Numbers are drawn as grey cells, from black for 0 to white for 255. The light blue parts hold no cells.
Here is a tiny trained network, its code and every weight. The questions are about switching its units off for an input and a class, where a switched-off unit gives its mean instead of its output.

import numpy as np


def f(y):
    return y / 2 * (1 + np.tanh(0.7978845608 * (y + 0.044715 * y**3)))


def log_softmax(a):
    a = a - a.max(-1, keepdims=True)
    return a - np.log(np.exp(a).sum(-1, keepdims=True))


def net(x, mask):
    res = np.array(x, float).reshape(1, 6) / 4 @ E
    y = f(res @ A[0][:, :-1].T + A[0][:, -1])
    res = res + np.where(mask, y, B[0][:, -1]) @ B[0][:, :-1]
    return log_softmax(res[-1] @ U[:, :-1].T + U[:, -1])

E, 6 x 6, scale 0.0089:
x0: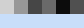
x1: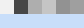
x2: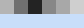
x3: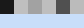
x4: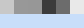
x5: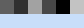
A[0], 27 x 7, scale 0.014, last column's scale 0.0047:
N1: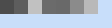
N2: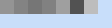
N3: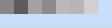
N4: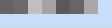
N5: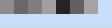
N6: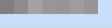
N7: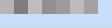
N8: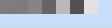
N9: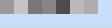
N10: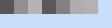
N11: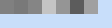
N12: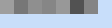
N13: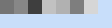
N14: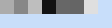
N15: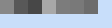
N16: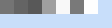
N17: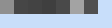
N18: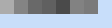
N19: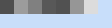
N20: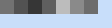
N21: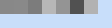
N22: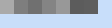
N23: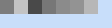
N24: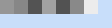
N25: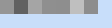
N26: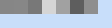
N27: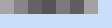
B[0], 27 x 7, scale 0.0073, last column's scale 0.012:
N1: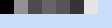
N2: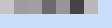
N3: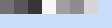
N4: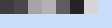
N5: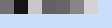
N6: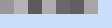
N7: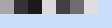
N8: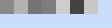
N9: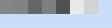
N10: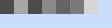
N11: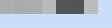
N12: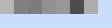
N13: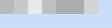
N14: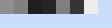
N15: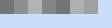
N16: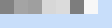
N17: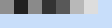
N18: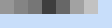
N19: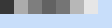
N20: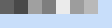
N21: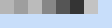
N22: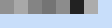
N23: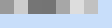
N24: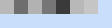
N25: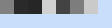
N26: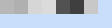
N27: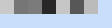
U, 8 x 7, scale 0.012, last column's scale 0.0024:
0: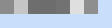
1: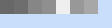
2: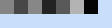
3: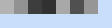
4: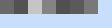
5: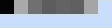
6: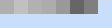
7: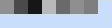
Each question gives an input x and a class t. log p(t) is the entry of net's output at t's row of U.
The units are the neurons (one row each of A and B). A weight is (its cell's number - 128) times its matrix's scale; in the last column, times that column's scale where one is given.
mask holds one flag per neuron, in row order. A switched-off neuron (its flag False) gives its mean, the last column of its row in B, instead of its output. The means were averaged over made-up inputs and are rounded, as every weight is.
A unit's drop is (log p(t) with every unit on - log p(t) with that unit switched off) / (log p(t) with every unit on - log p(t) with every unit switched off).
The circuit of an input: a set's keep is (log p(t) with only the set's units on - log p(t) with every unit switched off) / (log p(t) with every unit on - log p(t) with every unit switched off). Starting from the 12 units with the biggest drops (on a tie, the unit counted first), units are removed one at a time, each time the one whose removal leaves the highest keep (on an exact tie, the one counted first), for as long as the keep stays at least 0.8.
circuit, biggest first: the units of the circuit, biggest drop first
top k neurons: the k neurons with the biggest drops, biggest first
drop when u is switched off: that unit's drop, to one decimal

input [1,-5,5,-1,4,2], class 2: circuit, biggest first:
(N17)
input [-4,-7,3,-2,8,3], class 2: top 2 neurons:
(N17 N16)
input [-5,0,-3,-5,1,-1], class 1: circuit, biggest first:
(N16 N26)
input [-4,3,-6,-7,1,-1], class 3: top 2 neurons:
(N14 N13)
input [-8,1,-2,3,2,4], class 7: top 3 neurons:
(N3 N25 N7)
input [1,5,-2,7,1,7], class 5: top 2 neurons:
(N1 N19)
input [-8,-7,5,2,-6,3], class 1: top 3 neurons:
(N16 N20 N13)
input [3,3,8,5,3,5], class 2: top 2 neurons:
(N17 N24)
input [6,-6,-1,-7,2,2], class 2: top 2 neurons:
(N17 N5)
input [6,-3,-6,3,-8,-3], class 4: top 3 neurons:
(N5 N4 N16)
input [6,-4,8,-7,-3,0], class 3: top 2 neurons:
(N27 N22)
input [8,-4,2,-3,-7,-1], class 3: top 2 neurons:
(N27 N16)
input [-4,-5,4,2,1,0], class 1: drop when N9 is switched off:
0.1
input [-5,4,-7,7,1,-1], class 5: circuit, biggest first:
(N1)
